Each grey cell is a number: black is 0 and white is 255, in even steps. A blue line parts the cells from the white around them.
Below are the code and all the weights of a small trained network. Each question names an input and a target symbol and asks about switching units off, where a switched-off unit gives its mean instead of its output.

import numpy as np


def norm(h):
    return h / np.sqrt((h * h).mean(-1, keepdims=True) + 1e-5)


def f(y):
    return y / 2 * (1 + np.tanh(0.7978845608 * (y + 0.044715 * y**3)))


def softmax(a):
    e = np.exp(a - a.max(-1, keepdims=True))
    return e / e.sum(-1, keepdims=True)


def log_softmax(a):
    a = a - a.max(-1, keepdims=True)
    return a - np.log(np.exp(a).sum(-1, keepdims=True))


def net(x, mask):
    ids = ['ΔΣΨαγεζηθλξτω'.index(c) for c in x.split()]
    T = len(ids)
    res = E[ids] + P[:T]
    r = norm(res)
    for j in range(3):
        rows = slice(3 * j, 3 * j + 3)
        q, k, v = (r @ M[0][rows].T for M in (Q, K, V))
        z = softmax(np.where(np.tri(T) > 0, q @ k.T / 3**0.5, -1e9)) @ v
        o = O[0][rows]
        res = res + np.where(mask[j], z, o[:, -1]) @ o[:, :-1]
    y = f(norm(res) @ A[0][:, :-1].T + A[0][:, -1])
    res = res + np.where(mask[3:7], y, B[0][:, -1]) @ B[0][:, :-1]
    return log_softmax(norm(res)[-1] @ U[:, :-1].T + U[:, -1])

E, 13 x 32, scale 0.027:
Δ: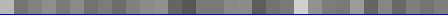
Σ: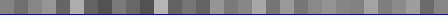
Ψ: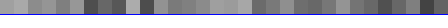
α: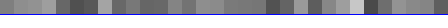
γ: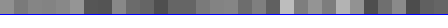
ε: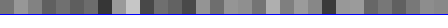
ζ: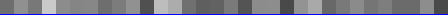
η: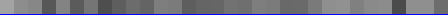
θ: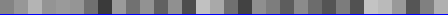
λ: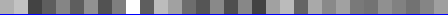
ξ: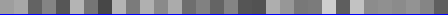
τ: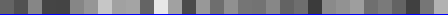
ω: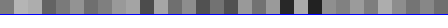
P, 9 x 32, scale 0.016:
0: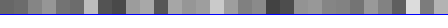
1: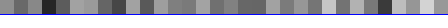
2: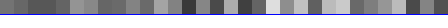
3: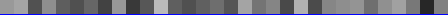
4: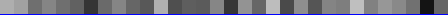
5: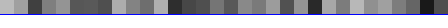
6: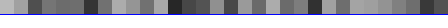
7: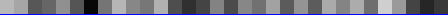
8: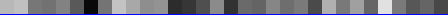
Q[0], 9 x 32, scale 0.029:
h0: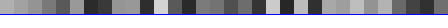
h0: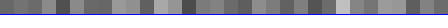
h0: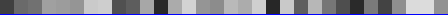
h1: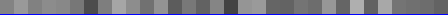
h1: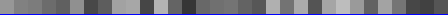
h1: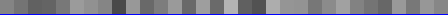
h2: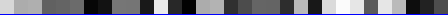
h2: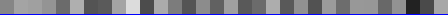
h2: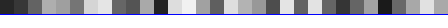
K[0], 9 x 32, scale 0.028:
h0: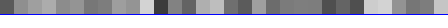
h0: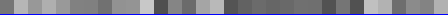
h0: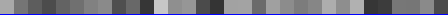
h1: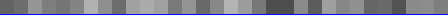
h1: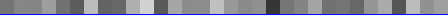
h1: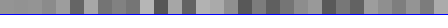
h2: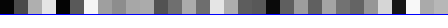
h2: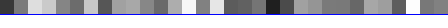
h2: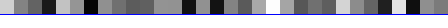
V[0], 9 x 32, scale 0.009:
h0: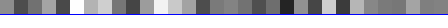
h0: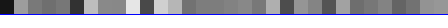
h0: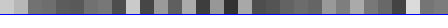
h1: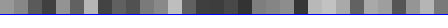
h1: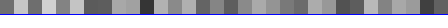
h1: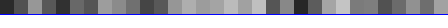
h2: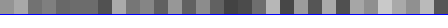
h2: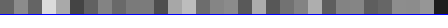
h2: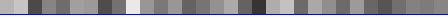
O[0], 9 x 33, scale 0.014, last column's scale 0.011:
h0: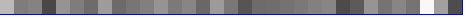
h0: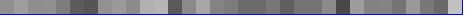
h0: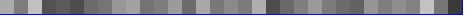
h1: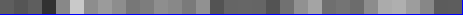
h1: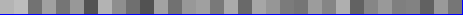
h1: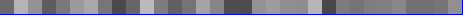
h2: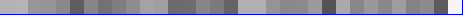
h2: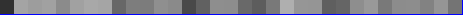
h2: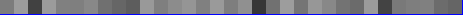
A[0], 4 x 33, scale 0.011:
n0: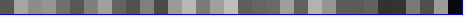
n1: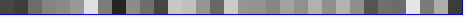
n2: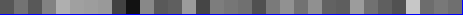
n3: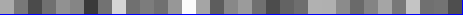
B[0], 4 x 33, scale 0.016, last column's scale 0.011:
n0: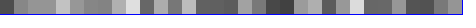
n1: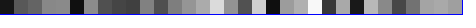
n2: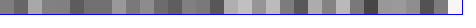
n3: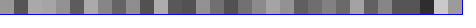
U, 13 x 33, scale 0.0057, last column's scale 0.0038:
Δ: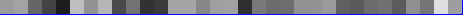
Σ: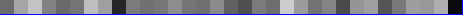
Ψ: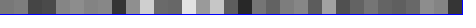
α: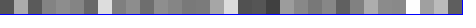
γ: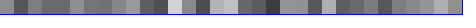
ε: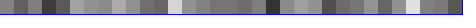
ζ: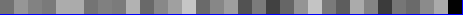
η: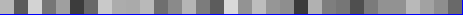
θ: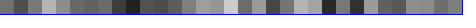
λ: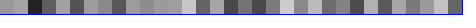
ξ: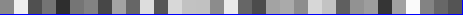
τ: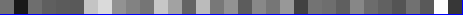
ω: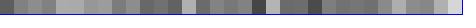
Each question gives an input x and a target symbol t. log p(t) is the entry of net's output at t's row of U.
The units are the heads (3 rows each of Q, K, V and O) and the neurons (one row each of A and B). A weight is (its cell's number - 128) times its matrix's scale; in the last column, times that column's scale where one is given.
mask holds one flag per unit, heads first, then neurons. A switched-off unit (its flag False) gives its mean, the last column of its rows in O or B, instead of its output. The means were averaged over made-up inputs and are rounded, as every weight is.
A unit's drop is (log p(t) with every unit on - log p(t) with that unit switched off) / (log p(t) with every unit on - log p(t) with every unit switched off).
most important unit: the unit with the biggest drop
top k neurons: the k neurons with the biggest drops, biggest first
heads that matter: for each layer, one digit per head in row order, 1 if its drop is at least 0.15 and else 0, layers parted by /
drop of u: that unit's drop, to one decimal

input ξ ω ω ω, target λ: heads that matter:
101
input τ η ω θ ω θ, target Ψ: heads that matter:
011
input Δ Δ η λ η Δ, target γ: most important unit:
h1
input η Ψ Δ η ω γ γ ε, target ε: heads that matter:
010
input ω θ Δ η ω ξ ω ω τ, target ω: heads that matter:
100
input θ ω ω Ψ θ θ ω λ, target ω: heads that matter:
100
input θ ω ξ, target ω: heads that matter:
101
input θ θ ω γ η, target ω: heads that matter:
100
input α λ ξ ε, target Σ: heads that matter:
011
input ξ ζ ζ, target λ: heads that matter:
001
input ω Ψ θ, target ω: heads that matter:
101
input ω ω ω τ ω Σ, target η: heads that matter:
101
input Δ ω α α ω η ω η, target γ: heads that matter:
010
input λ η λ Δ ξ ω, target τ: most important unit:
n3
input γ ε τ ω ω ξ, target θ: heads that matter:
100
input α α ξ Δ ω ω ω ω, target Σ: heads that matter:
011
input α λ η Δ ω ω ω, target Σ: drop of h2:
0.2
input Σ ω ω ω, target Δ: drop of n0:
0.0
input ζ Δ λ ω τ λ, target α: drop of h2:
0.6
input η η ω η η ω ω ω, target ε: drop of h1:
0.4
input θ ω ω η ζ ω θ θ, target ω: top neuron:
n1
